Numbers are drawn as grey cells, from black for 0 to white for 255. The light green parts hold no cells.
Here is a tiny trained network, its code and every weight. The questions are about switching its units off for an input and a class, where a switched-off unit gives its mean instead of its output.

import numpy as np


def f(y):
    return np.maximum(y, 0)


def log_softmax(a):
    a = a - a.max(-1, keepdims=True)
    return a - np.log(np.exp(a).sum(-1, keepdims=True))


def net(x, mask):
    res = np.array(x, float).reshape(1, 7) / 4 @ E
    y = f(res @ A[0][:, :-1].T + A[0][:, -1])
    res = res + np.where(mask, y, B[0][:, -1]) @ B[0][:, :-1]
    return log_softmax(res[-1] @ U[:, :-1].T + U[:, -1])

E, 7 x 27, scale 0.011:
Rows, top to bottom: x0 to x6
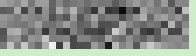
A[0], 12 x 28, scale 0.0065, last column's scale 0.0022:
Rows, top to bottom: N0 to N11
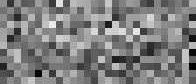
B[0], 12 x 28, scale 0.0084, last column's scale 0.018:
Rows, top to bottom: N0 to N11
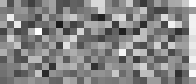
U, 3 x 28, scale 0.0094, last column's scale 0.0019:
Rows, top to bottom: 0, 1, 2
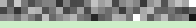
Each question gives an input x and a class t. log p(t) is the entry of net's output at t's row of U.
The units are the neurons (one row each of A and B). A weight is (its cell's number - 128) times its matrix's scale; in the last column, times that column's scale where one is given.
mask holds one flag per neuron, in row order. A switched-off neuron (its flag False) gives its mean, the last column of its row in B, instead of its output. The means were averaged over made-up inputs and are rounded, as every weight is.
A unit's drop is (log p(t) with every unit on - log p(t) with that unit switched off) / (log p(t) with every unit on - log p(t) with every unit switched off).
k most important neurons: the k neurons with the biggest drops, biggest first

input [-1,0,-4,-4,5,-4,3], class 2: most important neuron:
(N0)
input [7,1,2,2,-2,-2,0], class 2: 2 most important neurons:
(N4, N3)
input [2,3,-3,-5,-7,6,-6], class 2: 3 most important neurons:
(N2, N5, N3)
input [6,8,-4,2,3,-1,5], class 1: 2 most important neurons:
(N8, N10)
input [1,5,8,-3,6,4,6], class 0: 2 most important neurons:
(N3, N2)
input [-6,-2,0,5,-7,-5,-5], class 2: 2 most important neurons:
(N2, N5)
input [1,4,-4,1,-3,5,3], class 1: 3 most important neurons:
(N0, N6, N8)
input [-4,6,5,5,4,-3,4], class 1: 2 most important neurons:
(N0, N8)
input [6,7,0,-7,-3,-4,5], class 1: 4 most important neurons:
(N8, N10, N0, N6)
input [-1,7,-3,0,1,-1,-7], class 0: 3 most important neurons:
(N0, N6, N4)
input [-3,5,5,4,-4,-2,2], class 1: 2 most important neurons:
(N8, N10)
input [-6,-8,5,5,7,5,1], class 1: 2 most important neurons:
(N4, N2)
